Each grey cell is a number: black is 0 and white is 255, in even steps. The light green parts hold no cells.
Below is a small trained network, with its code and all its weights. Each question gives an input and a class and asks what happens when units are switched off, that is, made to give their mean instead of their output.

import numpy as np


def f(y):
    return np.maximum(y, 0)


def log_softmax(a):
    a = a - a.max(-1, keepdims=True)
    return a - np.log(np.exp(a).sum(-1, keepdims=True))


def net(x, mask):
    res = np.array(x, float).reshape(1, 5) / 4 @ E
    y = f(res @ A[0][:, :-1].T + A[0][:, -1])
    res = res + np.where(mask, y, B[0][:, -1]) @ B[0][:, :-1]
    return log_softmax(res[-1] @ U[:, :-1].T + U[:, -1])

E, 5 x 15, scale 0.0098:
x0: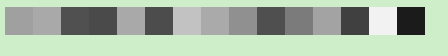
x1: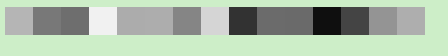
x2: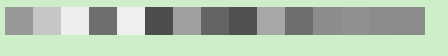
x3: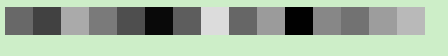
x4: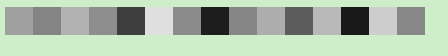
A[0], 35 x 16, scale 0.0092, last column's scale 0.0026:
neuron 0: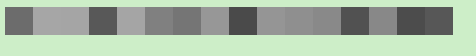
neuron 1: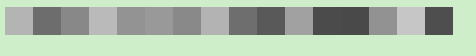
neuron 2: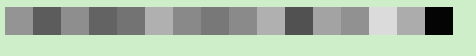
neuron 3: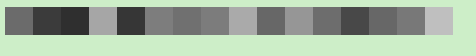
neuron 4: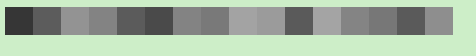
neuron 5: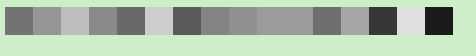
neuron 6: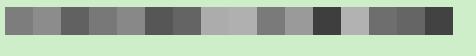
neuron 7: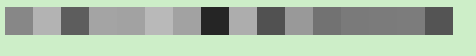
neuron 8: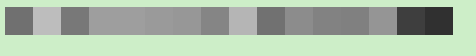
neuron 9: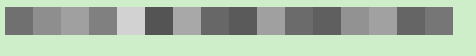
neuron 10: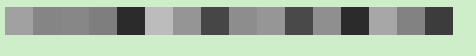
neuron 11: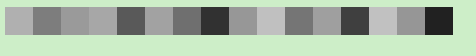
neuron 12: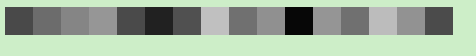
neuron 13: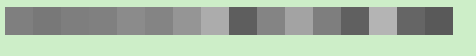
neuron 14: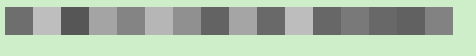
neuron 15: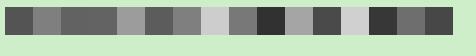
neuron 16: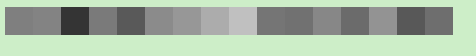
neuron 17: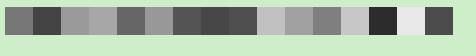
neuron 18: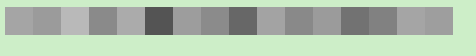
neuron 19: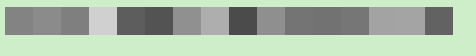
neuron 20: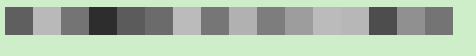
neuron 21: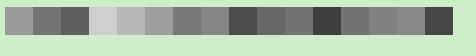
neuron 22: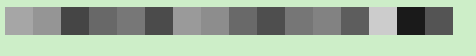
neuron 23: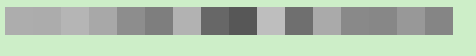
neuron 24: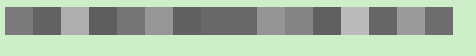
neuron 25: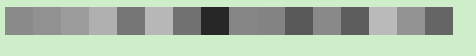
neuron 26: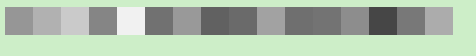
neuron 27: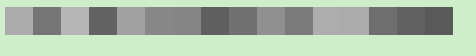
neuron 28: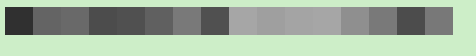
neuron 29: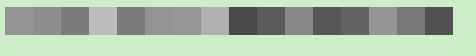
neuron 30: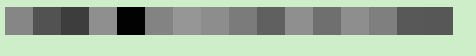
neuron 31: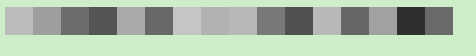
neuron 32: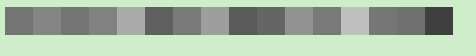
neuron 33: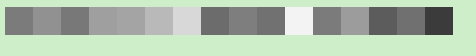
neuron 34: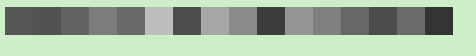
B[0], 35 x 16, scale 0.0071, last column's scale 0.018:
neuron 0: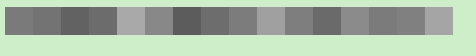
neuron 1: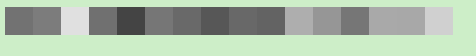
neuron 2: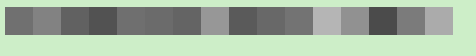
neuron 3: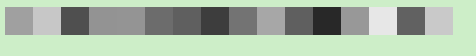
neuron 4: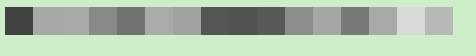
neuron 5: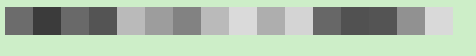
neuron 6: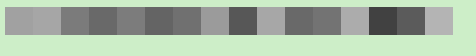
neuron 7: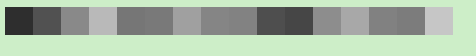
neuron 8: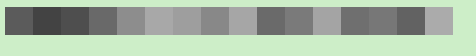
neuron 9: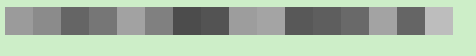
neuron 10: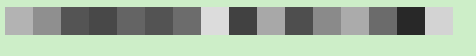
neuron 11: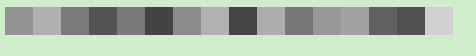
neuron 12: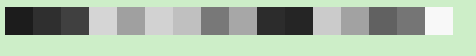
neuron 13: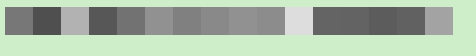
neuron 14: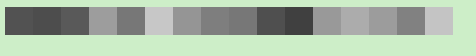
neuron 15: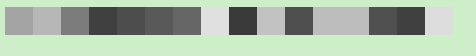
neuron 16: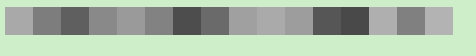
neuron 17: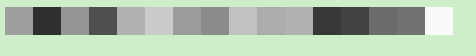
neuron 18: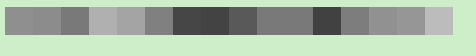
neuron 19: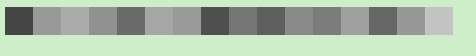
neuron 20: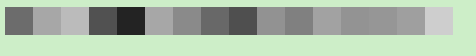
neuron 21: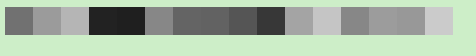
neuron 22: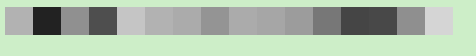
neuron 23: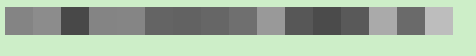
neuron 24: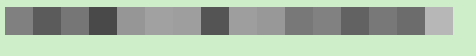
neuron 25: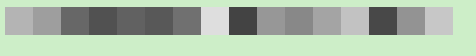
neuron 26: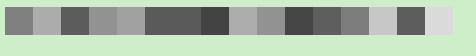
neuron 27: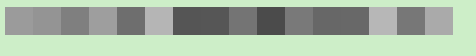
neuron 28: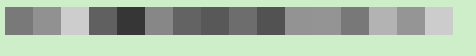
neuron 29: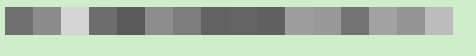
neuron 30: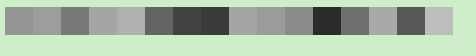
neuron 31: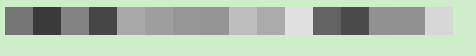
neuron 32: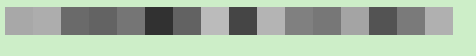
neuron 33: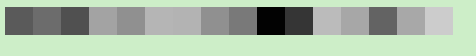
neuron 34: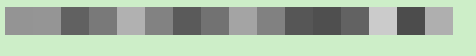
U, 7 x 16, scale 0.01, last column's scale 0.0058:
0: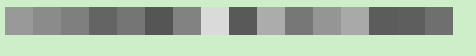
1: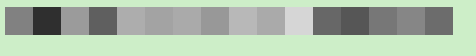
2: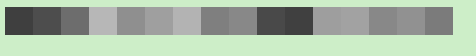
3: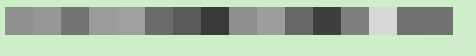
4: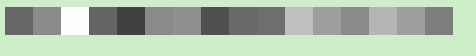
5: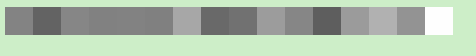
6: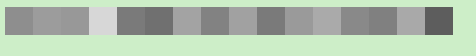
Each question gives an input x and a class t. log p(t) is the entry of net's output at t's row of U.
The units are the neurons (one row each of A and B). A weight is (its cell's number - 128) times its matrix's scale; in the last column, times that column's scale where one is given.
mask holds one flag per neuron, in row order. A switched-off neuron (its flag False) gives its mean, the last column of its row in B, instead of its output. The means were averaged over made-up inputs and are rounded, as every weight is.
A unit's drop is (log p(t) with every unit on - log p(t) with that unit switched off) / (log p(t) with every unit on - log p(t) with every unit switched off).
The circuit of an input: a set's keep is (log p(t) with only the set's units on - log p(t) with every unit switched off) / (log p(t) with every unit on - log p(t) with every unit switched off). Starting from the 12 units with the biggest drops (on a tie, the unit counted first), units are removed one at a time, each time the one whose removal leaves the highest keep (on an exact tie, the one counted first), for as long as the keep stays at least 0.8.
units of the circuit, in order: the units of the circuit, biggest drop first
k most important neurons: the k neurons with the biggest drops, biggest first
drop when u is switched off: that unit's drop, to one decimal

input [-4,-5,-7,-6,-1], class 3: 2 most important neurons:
[neuron 3; neuron 12]
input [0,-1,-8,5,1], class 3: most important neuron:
[neuron 3]
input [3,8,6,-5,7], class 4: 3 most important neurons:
[neuron 1; neuron 21; neuron 29]
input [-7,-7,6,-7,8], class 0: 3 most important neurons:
[neuron 25; neuron 11; neuron 10]
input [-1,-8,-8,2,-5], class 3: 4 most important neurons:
[neuron 3; neuron 30; neuron 34; neuron 21]
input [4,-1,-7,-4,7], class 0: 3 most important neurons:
[neuron 10; neuron 25; neuron 11]
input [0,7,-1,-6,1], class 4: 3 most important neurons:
[neuron 21; neuron 12; neuron 1]
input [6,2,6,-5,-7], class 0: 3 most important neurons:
[neuron 15; neuron 32; neuron 17]
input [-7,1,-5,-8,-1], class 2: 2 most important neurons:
[neuron 33; neuron 14]
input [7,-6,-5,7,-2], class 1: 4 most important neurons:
[neuron 31; neuron 22; neuron 16; neuron 33]
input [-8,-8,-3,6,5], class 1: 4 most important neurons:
[neuron 17; neuron 5; neuron 21; neuron 1]
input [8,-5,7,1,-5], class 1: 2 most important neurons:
[neuron 31; neuron 22]
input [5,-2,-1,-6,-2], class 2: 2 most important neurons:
[neuron 33; neuron 17]
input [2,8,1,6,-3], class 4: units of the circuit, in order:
[neuron 1]
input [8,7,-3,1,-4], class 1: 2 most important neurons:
[neuron 22; neuron 31]
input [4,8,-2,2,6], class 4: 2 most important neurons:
[neuron 1; neuron 29]
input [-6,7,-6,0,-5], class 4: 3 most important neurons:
[neuron 21; neuron 1; neuron 29]
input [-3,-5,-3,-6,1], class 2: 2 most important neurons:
[neuron 33; neuron 14]
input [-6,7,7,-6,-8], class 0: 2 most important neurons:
[neuron 15; neuron 32]
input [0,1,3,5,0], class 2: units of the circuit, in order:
[neuron 12]
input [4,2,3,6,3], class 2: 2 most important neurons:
[neuron 12; neuron 17]
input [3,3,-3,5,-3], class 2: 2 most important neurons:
[neuron 12; neuron 17]
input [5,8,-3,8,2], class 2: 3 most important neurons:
[neuron 12; neuron 28; neuron 20]
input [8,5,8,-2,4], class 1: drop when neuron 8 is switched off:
0.2
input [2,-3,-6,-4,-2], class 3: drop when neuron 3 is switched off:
0.1
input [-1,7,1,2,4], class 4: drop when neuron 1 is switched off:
0.0
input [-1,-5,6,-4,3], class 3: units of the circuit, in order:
[neuron 26]
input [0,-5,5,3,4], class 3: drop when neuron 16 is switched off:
-0.1
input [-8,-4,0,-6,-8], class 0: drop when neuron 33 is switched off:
0.2
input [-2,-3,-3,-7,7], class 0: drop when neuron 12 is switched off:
0.5
